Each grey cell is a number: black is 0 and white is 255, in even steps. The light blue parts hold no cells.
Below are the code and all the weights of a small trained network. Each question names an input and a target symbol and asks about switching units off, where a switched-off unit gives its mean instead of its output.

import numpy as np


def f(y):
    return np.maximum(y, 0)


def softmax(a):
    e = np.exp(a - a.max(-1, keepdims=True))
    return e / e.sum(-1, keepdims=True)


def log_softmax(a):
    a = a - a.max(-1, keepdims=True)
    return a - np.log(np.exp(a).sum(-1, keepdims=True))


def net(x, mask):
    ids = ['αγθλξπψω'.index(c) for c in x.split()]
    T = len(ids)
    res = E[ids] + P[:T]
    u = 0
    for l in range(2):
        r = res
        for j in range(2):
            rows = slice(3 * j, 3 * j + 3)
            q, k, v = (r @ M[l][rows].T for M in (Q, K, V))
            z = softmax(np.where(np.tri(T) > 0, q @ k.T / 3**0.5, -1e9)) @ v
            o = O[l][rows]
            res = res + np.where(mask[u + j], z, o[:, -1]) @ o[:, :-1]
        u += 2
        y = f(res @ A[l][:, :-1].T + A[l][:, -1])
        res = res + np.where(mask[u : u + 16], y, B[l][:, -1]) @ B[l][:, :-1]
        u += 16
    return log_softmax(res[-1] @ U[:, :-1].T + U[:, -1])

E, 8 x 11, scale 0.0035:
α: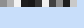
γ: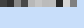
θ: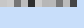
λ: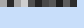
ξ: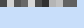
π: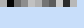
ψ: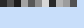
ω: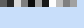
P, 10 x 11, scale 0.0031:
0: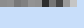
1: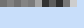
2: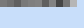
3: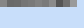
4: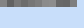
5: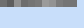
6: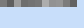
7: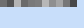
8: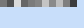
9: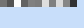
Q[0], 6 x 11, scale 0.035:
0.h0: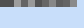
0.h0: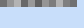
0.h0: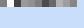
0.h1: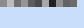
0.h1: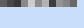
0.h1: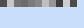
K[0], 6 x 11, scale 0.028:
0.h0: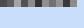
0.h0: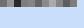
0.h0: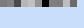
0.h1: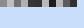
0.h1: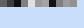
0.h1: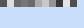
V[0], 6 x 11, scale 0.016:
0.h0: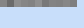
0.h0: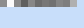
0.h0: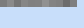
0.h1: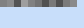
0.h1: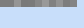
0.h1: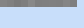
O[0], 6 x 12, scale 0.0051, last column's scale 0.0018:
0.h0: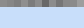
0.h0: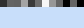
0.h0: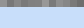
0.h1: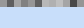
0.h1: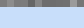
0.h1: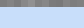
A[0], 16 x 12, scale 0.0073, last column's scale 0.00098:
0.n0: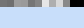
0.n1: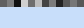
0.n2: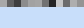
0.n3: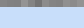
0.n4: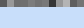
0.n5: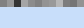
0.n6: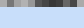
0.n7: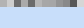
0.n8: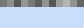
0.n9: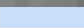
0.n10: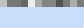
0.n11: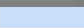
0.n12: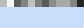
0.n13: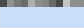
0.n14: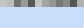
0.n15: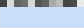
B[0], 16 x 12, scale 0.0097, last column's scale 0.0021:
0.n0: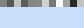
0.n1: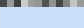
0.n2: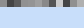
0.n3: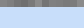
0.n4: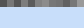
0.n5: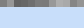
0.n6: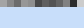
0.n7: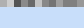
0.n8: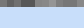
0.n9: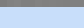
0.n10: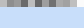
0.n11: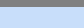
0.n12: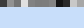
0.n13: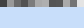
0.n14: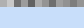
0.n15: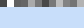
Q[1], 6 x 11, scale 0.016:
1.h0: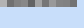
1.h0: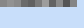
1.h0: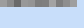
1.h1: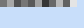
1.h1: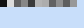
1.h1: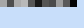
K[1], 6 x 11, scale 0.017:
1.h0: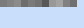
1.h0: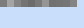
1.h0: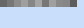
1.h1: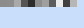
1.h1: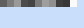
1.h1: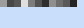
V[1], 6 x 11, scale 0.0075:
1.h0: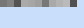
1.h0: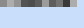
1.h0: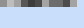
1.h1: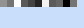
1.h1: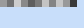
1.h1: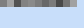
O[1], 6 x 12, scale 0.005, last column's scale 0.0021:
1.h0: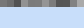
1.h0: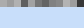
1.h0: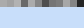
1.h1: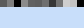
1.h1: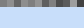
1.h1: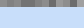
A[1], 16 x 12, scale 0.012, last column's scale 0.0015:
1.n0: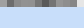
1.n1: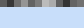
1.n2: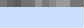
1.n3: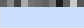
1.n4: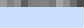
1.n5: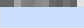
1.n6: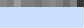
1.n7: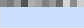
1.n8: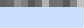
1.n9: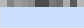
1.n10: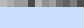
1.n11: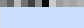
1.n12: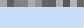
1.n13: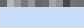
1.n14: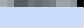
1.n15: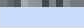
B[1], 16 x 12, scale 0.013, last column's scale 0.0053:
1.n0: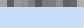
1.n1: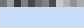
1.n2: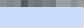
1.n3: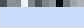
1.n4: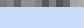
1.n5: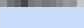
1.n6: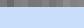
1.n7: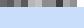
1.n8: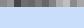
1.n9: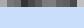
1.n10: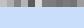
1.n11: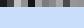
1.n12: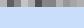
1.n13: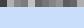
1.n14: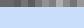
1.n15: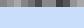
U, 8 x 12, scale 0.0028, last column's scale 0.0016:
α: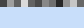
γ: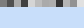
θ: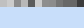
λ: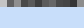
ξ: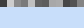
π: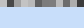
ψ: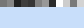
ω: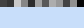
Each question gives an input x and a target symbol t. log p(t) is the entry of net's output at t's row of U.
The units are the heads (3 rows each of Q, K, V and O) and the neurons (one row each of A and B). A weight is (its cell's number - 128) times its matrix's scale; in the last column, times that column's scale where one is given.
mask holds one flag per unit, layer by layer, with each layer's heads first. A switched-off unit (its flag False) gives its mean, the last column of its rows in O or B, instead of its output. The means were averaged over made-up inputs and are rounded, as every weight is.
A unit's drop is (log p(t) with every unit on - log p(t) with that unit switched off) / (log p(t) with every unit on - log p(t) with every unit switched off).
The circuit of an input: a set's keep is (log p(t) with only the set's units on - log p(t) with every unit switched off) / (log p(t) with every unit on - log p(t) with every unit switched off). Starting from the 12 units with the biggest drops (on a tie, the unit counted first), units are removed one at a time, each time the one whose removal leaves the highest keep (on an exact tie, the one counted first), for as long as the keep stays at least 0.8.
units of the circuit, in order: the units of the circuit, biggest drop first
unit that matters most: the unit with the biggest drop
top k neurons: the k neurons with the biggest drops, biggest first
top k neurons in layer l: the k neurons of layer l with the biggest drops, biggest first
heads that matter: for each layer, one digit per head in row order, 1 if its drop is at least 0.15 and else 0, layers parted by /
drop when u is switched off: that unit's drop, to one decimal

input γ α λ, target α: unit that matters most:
0.h0
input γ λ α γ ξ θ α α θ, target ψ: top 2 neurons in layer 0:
[0.n0; 0.n14]
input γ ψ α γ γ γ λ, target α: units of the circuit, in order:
[1.h1; 0.h0; 1.n3]
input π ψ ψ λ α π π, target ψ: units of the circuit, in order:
[0.h0; 1.n1; 1.n8]
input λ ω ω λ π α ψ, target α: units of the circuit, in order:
[0.h1; 1.h1; 1.n3; 0.h0]
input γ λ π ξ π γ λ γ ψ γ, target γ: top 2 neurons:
[1.n7; 0.n13]
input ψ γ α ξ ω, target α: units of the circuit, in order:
[0.h0; 1.h1; 1.n3]
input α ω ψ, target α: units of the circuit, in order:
[1.h1; 1.n3; 0.h0]
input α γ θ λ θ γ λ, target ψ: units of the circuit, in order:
[0.h0; 1.n1]
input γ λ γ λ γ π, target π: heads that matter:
10 / 00
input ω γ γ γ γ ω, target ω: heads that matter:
10 / 00
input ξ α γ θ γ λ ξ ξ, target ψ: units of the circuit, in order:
[1.h1; 0.h0; 0.n15; 1.n14]
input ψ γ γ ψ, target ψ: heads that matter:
00 / 10
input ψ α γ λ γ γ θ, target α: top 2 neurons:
[1.n3; 0.n12]
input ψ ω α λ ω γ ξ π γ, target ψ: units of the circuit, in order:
[0.h0; 1.n1]
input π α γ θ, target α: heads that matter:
10 / 01
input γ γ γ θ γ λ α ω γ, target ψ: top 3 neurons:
[1.n1; 0.n10; 1.n8]
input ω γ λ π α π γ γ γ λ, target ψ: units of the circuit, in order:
[0.h0; 1.n1; 1.n8]
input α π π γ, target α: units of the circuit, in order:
[0.h0; 1.h1; 1.n3]
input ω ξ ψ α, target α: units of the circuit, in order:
[1.h1; 1.n3; 0.h0]
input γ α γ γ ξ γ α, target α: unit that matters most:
0.h1
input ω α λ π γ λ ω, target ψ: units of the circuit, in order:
[0.h0; 1.n1]
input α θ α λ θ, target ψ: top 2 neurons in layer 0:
[0.n0; 0.n7]
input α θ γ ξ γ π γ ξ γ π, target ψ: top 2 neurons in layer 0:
[0.n10; 0.n15]
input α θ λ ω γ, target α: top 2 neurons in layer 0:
[0.n1; 0.n6]
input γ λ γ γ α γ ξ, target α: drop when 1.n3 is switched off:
0.6
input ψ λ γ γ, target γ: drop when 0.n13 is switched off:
0.2
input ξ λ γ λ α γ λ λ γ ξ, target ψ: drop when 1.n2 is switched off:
0.1
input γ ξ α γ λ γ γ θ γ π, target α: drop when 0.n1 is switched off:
0.2
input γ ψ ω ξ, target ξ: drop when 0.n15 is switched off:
0.5
